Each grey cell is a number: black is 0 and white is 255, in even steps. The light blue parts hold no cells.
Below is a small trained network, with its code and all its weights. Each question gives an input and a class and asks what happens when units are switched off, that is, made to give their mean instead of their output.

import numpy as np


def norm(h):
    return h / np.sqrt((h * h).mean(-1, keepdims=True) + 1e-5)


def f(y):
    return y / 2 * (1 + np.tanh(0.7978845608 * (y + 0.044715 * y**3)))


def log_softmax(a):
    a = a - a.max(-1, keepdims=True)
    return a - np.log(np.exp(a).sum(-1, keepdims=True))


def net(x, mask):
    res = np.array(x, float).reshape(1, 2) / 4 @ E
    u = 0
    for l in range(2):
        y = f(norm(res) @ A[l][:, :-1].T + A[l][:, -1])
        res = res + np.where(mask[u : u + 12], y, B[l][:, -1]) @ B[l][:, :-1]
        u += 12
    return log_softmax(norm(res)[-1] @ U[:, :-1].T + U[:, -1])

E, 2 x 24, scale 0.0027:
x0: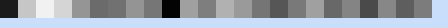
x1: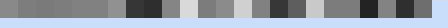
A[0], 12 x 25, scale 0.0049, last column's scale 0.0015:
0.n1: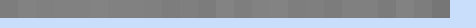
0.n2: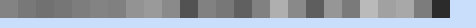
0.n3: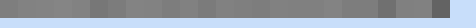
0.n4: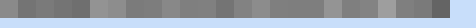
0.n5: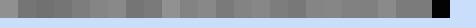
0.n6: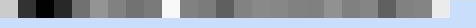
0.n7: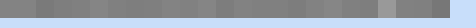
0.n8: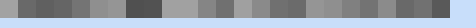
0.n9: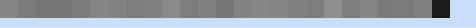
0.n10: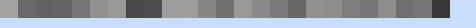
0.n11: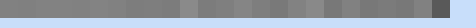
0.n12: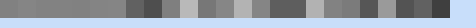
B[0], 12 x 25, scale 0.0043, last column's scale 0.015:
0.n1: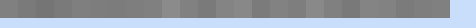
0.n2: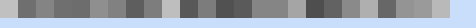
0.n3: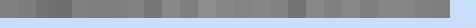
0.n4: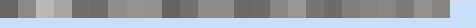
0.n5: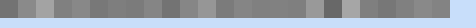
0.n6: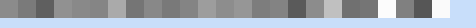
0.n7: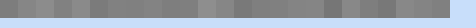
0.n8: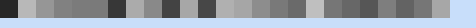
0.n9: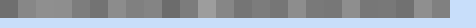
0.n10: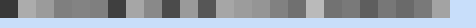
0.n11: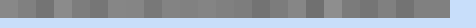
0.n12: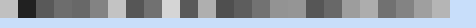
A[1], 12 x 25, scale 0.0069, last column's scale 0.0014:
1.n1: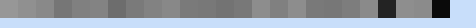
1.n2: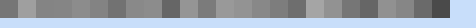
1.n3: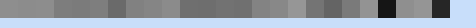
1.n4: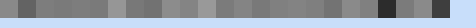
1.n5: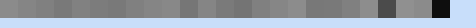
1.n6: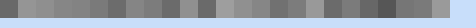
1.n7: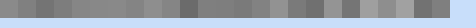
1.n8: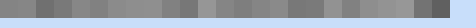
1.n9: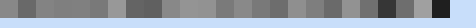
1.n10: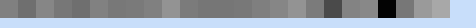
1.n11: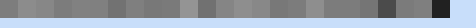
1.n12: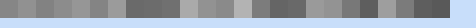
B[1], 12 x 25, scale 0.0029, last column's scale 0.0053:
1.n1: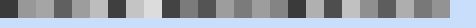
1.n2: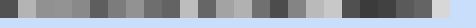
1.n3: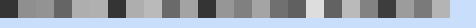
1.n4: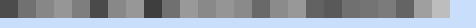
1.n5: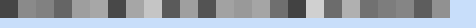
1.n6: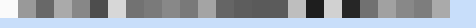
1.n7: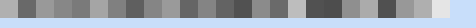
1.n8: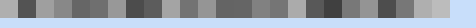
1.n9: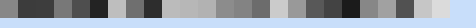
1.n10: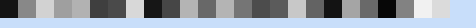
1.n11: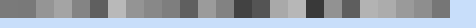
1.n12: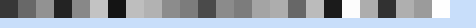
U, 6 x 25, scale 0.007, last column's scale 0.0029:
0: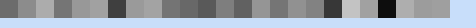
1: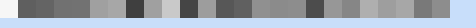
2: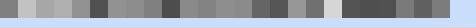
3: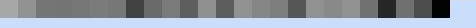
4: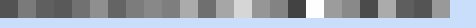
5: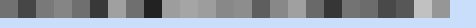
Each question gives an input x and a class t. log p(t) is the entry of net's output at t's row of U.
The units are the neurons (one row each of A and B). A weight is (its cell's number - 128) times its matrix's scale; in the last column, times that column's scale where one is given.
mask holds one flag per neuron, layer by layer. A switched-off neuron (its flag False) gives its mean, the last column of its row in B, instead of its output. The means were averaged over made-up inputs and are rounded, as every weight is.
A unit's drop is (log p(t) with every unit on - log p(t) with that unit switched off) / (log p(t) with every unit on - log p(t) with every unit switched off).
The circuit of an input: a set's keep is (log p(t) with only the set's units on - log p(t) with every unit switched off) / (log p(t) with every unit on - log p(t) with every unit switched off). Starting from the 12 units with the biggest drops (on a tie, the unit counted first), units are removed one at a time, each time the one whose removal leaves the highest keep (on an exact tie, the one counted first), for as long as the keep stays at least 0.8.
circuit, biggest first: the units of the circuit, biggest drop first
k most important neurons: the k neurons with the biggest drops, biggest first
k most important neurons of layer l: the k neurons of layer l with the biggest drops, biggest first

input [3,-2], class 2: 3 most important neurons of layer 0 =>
(0.n2, 0.n12, 0.n6)
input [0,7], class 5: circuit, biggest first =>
(0.n6)
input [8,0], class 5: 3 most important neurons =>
(0.n6, 0.n8, 0.n10)
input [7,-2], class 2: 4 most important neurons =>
(0.n6, 0.n2, 0.n12, 1.n6)
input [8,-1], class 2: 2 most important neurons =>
(0.n6, 0.n2)
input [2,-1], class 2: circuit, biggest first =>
(0.n12, 0.n6, 1.n6)
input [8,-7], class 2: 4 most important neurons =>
(0.n12, 0.n2, 1.n12, 1.n6)
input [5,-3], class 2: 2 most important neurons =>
(0.n12, 0.n2)
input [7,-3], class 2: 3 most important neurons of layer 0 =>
(0.n6, 0.n2, 0.n12)
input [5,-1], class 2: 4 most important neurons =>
(0.n12, 0.n6, 0.n2, 1.n6)
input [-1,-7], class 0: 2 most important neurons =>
(0.n6, 0.n2)
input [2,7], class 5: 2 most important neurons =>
(0.n6, 0.n12)
